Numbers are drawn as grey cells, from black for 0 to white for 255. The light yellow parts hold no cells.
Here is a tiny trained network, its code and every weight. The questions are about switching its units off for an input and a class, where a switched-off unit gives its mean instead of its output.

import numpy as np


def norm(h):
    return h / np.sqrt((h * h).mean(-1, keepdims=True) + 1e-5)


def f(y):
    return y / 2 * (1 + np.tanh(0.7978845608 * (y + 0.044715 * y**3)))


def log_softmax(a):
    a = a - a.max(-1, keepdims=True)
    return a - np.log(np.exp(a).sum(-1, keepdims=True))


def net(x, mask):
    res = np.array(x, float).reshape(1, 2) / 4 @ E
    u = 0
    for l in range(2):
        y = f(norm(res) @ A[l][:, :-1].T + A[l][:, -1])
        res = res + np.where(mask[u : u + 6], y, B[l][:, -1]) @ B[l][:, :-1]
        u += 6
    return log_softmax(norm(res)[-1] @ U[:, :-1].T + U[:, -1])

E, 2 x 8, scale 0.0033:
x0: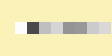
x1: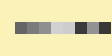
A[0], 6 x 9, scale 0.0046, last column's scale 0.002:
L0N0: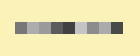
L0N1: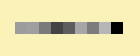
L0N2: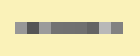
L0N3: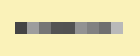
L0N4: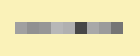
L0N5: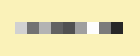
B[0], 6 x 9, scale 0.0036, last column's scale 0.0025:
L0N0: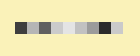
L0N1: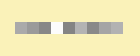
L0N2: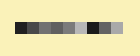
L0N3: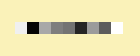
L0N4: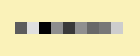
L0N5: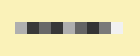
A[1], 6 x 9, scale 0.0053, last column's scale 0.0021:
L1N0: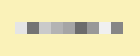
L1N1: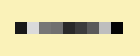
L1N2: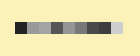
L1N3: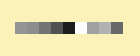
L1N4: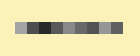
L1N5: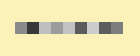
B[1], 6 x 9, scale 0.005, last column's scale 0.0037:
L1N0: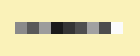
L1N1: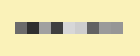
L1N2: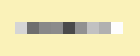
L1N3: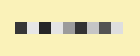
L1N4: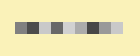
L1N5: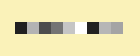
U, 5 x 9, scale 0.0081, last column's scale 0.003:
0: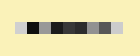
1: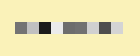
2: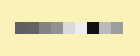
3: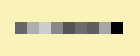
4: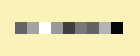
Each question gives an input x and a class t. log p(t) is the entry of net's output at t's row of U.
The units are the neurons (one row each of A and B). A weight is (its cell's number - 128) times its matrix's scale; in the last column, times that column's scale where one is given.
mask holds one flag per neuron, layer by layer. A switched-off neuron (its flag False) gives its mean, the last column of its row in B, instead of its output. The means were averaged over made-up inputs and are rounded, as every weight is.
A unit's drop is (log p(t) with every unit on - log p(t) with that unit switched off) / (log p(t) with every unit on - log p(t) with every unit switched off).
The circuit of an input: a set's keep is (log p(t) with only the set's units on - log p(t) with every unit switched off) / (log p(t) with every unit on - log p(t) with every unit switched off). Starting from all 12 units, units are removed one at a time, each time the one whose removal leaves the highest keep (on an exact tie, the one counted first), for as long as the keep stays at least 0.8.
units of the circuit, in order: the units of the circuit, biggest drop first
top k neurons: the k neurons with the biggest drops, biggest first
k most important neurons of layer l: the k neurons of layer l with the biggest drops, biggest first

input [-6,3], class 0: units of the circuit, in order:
[L1N3, L1N2]
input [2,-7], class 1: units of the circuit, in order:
[L1N3]
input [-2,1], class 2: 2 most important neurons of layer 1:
[L1N5, L1N0]
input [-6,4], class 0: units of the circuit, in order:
[L1N3, L1N2]
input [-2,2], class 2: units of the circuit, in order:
[L1N5, L0N4]
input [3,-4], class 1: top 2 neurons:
[L0N3, L1N3]
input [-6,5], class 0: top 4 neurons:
[L1N3, L0N0, L1N2, L0N1]
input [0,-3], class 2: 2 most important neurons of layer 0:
[L0N0, L0N4]
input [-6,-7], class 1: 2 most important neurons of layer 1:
[L1N3, L1N0]
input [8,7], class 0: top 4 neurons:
[L1N0, L0N0, L1N3, L0N4]
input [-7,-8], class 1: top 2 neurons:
[L1N3, L0N5]
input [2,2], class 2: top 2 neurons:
[L0N4, L0N3]
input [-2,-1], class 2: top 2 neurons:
[L1N5, L0N3]
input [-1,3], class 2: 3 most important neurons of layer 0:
[L0N0, L0N2, L0N1]
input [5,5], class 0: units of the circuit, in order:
[L1N0]
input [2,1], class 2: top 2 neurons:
[L0N4, L0N3]
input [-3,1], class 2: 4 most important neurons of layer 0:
[L0N4, L0N3, L0N2, L0N5]
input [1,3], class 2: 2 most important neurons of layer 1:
[L1N1, L1N0]
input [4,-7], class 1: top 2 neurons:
[L1N3, L0N3]
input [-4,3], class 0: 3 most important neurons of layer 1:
[L1N3, L1N2, L1N4]
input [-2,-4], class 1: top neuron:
[L0N5]
